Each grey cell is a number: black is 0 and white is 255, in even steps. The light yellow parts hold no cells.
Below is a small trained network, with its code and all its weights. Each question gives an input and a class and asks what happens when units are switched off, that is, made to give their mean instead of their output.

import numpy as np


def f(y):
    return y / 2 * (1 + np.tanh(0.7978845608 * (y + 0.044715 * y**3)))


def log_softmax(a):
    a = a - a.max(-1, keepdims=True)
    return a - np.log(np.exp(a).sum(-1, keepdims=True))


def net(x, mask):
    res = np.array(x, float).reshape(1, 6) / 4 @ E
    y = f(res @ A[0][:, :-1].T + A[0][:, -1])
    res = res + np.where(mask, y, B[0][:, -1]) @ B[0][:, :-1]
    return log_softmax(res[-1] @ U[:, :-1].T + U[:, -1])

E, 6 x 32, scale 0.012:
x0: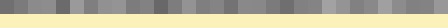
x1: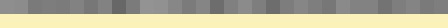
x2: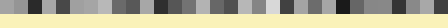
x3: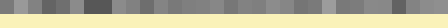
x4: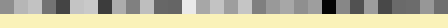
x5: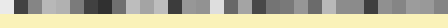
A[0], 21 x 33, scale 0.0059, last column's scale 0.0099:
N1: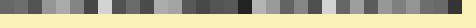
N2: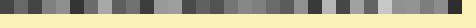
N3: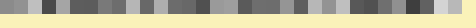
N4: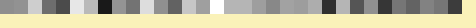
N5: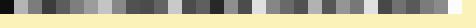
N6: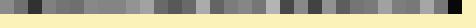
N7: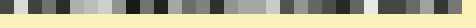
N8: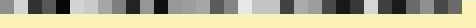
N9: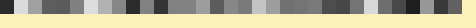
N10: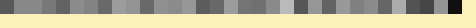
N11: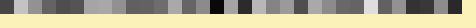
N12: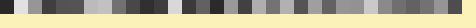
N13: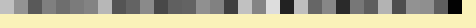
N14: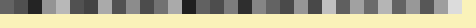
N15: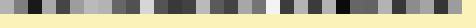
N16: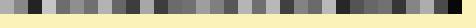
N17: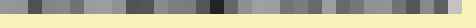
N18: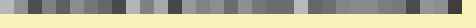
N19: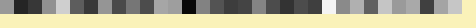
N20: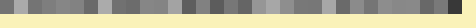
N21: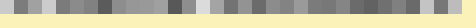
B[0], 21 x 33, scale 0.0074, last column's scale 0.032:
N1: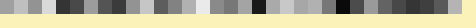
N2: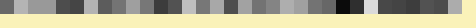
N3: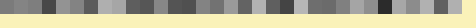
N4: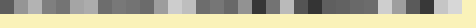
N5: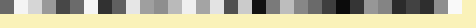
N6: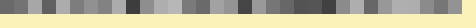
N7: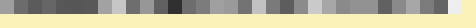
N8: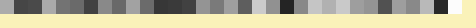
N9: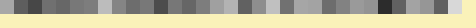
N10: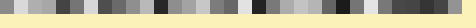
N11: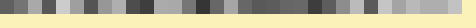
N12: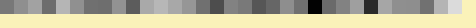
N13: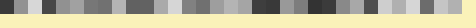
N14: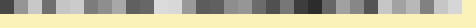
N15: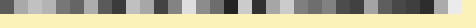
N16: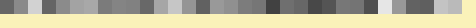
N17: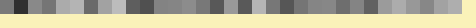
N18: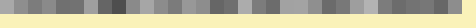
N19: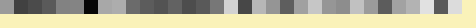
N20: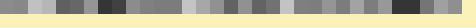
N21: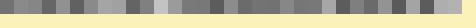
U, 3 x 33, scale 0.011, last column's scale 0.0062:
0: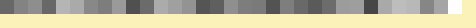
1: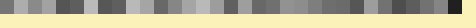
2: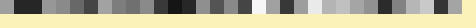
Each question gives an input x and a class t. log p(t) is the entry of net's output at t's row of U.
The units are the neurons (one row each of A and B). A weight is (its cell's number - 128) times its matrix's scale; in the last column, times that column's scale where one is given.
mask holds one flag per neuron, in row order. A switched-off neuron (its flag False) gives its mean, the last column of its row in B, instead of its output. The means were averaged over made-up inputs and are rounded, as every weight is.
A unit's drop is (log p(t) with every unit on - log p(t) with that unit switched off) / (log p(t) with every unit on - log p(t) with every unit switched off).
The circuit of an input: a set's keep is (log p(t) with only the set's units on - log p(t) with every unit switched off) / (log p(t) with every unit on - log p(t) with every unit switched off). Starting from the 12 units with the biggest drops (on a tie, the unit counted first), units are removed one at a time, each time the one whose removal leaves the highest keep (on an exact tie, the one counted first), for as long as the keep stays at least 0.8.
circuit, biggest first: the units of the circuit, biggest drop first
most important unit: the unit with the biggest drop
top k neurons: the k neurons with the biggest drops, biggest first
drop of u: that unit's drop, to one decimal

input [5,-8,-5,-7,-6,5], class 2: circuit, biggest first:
(N19)
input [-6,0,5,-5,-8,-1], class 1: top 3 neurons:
(N1, N2, N15)
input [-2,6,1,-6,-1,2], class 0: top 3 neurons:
(N8, N5, N7)
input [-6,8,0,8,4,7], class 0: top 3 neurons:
(N5, N15, N1)
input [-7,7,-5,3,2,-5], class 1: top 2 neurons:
(N5, N14)
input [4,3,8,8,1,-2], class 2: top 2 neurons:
(N8, N7)
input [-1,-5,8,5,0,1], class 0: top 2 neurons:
(N5, N13)
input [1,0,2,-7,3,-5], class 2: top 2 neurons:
(N8, N7)
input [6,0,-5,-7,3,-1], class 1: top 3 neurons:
(N14, N11, N19)
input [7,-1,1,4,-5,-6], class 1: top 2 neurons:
(N5, N1)
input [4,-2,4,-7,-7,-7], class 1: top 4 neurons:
(N5, N1, N2, N15)
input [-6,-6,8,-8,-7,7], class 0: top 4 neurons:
(N14, N13, N5, N19)
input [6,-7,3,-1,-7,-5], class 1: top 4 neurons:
(N1, N2, N5, N15)
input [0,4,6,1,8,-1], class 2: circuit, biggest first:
(N8)
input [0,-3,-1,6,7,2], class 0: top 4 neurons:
(N5, N15, N1, N2)
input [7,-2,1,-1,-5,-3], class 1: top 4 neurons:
(N1, N2, N5, N13)
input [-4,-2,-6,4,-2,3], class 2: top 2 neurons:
(N5, N4)
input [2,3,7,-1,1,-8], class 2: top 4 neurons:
(N8, N7, N9, N4)
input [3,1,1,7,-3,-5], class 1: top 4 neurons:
(N5, N1, N13, N2)
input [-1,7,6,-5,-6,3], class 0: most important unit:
N14
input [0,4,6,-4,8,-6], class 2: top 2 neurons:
(N8, N7)
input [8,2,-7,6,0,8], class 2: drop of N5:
0.3
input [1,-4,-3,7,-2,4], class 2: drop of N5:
0.2
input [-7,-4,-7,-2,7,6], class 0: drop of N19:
0.0
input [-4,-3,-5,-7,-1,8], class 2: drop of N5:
0.1
